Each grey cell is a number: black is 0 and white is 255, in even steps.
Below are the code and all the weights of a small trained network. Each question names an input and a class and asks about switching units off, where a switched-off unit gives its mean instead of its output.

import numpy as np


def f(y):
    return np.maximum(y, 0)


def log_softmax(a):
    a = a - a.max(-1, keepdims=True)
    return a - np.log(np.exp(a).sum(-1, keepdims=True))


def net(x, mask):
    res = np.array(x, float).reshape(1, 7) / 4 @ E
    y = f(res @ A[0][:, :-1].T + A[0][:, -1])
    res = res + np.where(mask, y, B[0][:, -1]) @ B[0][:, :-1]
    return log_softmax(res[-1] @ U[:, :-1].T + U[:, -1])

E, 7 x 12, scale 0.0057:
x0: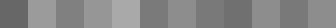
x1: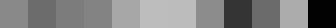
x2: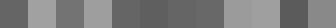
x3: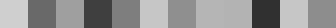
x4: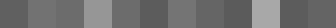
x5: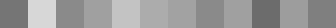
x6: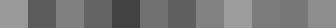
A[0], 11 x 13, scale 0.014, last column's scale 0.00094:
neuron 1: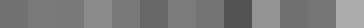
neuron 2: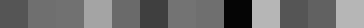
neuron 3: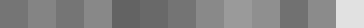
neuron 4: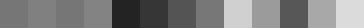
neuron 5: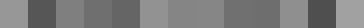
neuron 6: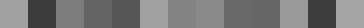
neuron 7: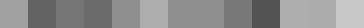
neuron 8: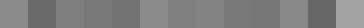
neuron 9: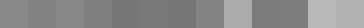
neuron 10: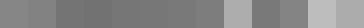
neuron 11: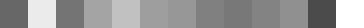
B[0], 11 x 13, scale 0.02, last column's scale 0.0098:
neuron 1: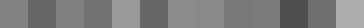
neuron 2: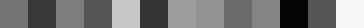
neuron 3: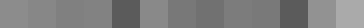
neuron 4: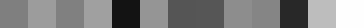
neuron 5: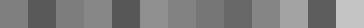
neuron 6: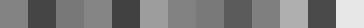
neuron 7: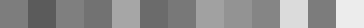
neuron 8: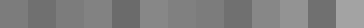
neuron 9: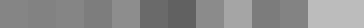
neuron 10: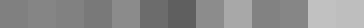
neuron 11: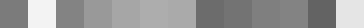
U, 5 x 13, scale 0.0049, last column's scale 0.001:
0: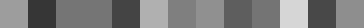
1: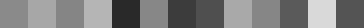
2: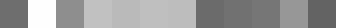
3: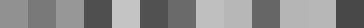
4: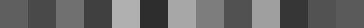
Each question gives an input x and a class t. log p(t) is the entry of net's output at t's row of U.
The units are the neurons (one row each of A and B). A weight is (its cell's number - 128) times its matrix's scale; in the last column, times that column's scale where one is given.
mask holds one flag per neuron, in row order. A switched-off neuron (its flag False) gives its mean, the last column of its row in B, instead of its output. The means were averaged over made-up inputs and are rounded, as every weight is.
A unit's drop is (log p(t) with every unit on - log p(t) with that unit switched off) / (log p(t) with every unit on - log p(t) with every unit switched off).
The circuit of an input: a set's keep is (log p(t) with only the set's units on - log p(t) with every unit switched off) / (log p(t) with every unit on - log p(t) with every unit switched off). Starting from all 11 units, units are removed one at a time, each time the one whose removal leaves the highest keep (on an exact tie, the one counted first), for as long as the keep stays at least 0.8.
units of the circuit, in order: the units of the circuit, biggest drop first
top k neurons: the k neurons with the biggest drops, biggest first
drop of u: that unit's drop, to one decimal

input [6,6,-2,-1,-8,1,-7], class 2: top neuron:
(neuron 11)
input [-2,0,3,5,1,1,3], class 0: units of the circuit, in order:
(neuron 4; neuron 2)
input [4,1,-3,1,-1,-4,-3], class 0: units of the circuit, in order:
(neuron 2; neuron 4)
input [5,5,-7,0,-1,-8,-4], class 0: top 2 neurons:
(neuron 6; neuron 5)
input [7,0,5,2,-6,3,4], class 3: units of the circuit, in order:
(neuron 4; neuron 6)
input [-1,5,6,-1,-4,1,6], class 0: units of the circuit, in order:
(neuron 2; neuron 4)
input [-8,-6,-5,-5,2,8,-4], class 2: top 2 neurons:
(neuron 11; neuron 4)
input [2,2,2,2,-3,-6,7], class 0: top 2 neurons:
(neuron 6; neuron 5)
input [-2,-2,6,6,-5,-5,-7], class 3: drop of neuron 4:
0.6
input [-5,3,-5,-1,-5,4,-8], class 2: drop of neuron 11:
0.5
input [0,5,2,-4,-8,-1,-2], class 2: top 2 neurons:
(neuron 11; neuron 2)
